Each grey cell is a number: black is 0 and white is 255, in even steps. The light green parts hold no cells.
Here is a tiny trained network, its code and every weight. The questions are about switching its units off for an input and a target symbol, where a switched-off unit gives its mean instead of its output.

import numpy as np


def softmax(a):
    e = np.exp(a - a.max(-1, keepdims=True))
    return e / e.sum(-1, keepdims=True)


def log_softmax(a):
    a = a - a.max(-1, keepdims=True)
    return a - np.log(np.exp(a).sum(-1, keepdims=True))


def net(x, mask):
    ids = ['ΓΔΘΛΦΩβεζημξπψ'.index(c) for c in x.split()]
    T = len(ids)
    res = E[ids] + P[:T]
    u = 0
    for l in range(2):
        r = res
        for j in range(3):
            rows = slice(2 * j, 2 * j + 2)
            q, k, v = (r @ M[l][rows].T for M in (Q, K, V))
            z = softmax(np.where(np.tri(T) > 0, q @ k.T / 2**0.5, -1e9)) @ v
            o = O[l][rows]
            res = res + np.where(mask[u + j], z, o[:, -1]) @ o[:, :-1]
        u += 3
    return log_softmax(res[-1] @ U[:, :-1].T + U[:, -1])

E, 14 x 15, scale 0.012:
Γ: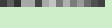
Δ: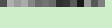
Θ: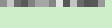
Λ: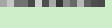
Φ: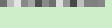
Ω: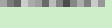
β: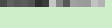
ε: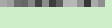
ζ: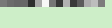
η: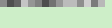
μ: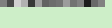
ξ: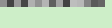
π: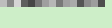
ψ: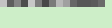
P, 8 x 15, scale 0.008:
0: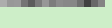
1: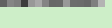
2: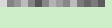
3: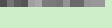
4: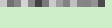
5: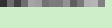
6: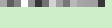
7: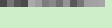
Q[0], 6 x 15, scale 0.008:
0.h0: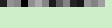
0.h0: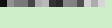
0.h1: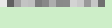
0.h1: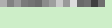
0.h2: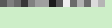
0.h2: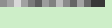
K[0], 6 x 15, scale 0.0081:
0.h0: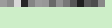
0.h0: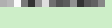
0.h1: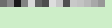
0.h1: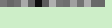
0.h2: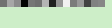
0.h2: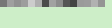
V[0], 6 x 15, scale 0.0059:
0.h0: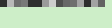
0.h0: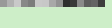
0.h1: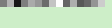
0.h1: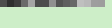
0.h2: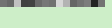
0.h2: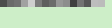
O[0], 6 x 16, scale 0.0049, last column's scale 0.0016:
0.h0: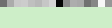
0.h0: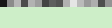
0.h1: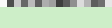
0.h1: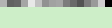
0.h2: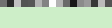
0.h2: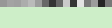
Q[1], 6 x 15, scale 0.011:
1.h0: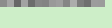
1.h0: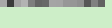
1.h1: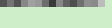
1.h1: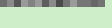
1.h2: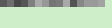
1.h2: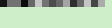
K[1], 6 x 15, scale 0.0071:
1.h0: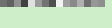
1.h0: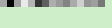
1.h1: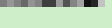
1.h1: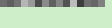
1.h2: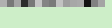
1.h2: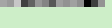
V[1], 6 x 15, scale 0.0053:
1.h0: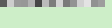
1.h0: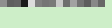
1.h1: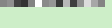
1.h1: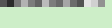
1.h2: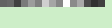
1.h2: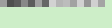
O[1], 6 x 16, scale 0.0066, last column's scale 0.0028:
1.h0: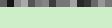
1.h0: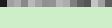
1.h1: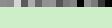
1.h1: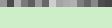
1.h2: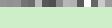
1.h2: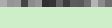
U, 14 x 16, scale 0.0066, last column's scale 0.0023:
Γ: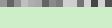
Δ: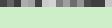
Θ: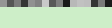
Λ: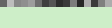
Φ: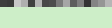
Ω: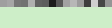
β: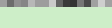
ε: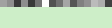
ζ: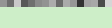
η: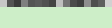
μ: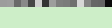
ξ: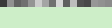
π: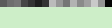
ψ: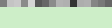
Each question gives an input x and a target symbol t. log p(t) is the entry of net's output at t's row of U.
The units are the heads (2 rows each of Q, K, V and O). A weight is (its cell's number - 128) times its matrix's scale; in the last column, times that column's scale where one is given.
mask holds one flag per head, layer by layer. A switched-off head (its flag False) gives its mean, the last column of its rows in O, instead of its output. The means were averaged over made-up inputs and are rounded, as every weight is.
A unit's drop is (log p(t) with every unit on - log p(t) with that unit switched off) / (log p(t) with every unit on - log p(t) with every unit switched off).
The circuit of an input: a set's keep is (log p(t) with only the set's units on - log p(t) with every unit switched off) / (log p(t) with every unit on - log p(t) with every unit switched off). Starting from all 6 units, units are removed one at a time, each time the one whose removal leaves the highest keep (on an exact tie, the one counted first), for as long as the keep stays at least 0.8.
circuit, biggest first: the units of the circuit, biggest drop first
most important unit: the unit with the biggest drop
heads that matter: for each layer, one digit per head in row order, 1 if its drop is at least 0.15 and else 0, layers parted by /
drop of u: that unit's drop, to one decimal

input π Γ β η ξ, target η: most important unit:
0.h0
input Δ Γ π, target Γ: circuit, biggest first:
(1.h2 0.h0)
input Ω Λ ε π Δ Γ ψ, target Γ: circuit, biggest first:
(1.h2 0.h0)
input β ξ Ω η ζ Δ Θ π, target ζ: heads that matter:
000 / 010
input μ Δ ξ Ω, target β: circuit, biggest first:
(0.h1 1.h2)
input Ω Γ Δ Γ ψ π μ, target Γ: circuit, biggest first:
(1.h2 0.h0)
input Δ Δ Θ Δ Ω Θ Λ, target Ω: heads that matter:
001 / 000
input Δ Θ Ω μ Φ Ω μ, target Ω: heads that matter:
001 / 001
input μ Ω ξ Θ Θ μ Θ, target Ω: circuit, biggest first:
(0.h2 1.h2)
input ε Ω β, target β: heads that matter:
110 / 001
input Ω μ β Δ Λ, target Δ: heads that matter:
000 / 001
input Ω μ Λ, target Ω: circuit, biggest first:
(0.h2 1.h2)
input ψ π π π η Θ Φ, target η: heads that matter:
100 / 000
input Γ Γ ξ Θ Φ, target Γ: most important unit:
1.h2
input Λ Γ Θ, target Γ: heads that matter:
000 / 001
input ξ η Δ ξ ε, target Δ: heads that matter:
000 / 001
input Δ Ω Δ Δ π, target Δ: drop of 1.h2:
1.0
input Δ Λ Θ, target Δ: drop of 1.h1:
0.0
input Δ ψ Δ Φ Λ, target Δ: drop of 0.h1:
0.0
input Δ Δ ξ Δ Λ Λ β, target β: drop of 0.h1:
0.2
